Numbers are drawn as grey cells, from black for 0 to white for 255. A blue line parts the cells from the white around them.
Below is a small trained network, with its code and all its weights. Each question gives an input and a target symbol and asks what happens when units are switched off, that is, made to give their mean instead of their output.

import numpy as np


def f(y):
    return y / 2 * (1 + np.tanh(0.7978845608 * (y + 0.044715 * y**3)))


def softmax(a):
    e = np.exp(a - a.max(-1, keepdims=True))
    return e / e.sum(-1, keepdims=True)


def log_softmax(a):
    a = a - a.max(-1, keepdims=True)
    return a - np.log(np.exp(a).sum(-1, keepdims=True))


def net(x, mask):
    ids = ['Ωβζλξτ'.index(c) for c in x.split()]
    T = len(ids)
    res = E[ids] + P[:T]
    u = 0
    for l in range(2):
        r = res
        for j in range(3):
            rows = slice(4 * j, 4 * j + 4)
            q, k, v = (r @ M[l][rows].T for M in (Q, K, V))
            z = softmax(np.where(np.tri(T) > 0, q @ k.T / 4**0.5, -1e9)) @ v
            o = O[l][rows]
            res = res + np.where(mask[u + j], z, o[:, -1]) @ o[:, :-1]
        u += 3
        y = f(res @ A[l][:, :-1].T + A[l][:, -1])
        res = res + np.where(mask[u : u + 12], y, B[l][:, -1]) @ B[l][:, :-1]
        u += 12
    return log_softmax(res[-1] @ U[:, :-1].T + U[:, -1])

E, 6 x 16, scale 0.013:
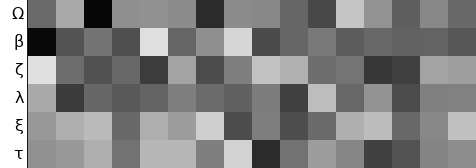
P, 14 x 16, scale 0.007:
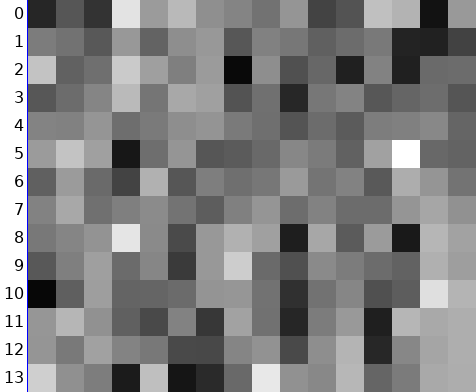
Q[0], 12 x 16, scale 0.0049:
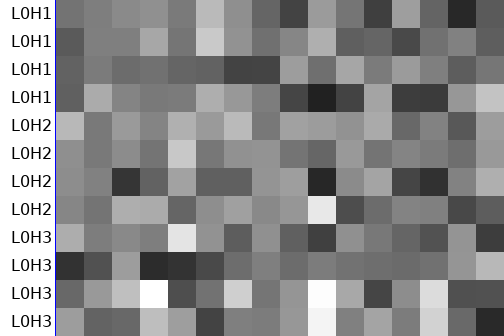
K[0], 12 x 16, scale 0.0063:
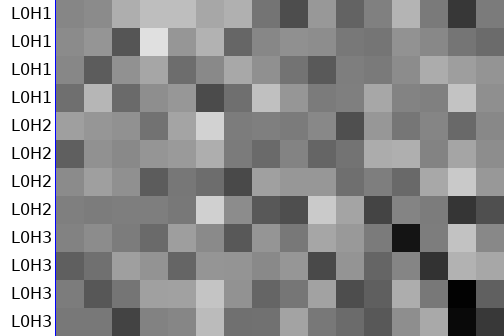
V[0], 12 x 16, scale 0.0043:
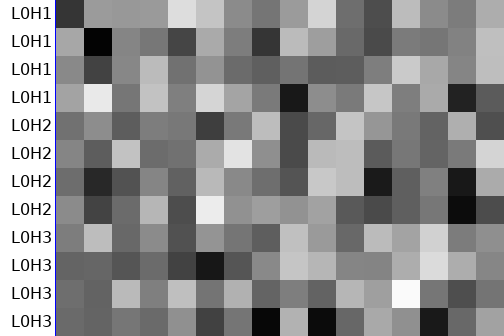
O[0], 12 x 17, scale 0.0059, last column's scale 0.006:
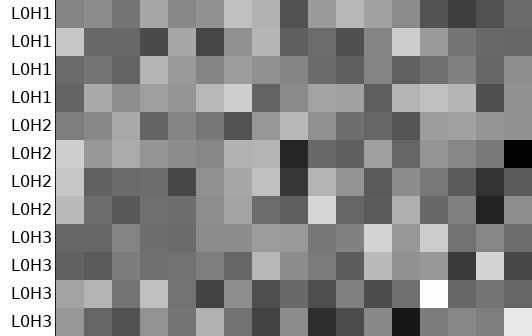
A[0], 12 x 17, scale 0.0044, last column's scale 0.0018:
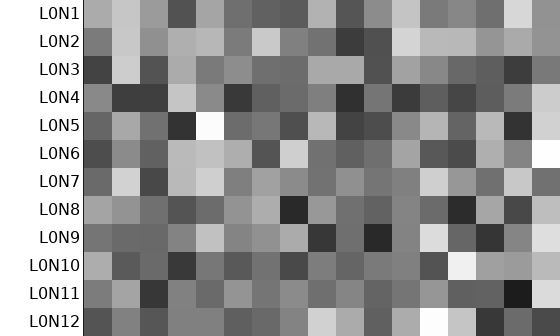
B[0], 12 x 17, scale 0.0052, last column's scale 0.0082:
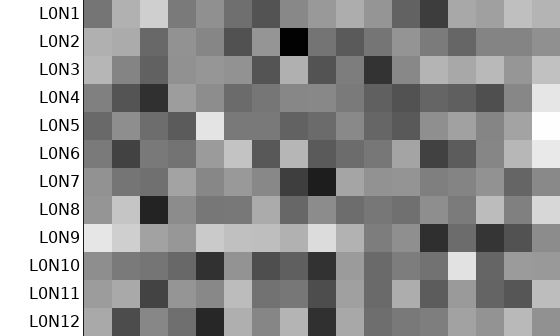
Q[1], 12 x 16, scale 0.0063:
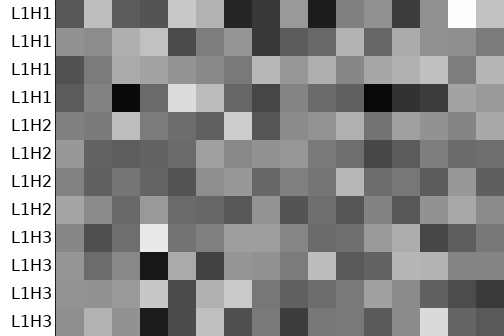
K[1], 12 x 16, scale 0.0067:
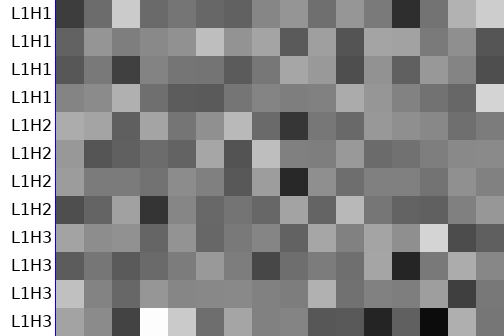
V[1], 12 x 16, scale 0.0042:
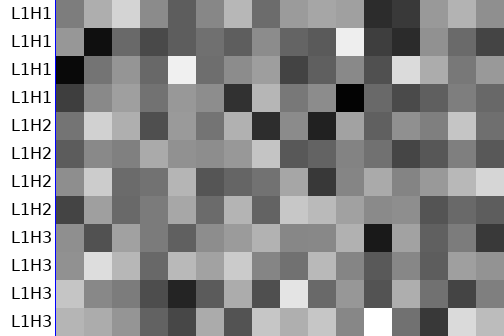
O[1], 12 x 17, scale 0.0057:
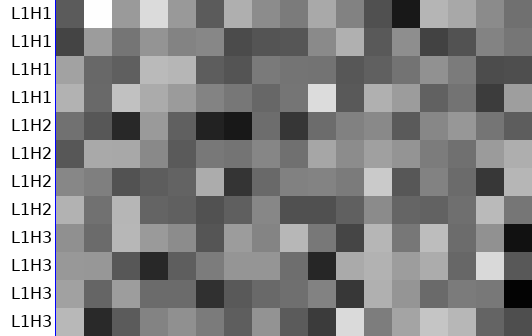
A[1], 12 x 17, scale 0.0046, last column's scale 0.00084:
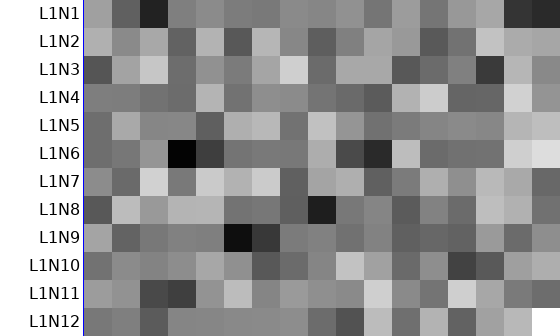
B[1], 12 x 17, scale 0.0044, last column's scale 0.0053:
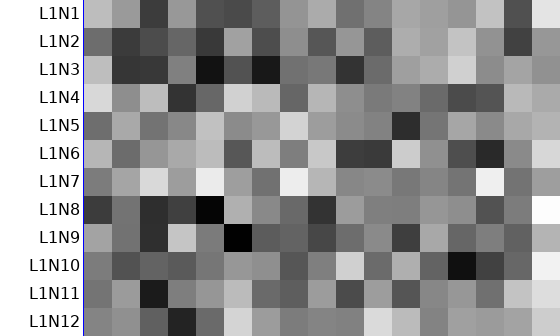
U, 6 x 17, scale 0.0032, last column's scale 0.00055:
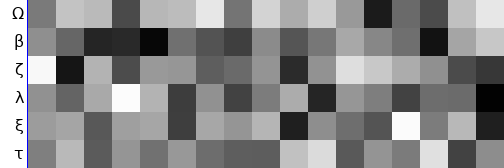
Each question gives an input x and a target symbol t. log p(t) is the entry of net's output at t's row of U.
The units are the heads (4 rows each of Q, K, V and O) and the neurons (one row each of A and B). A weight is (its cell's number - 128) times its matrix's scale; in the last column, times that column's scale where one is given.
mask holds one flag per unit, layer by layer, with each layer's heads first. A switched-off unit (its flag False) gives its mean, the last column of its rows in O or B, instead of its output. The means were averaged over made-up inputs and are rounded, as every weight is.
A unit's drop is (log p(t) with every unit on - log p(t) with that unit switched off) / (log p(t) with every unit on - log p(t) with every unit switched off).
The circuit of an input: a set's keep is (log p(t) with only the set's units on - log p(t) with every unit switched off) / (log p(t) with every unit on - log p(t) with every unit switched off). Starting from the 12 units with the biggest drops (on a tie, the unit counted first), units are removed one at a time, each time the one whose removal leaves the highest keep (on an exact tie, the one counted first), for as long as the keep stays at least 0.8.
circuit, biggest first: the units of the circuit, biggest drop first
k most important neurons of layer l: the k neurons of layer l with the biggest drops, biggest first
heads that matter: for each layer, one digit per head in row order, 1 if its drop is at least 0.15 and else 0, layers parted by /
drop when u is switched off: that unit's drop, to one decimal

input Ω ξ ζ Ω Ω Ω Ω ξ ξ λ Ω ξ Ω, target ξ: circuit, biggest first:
L1H1, L0N1, L0H2
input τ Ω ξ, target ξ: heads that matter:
011 / 101
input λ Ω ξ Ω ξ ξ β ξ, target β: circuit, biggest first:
L1H2, L1N8, L0N2, L0H2
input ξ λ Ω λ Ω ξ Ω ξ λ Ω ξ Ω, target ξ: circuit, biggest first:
L1H1, L0H2, L0N1
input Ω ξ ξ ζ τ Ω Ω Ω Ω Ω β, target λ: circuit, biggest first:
L1H1, L0H2
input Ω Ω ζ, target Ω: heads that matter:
000 / 110
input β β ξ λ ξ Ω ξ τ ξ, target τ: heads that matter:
001 / 100
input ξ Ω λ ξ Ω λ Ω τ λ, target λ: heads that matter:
000 / 101
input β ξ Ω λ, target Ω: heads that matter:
000 / 011
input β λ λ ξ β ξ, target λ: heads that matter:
000 / 011
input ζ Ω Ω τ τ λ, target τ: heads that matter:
001 / 100
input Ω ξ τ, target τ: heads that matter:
001 / 001
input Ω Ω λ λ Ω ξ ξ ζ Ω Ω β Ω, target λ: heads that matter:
000 / 100
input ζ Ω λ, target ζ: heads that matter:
101 / 011
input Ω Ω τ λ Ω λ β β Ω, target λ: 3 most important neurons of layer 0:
L0N6, L0N8, L0N10
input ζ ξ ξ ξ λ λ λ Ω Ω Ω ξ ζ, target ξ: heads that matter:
010 / 100
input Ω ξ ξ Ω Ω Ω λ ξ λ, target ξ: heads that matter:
001 / 100
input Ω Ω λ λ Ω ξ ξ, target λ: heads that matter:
001 / 011
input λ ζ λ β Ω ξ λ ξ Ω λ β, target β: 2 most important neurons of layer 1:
L1N3, L1N8
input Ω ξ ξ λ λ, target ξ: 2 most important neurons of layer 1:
L1N10, L1N8
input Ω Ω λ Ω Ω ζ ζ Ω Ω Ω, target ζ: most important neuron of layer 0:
L0N6
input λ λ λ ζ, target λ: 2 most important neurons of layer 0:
L0N4, L0N6
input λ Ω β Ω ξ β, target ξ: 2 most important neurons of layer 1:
L1N3, L1N10
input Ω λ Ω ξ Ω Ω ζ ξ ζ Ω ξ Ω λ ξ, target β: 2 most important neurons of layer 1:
L1N8, L1N2
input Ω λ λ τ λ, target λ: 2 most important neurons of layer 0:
L0N4, L0N6
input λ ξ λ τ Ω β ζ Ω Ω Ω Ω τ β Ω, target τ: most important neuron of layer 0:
L0N1
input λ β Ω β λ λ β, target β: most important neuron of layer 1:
L1N3
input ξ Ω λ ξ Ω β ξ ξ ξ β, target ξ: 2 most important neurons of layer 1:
L1N10, L1N3
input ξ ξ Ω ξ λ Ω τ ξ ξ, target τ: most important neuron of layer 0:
L0N7
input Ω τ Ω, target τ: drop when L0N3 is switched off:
0.1
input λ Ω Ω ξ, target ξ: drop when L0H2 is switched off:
0.2
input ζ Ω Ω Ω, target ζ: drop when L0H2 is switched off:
0.2
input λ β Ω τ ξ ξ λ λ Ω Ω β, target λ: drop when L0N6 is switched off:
0.1
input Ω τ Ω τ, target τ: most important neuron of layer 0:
L0N9
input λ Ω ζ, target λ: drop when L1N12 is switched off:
0.2
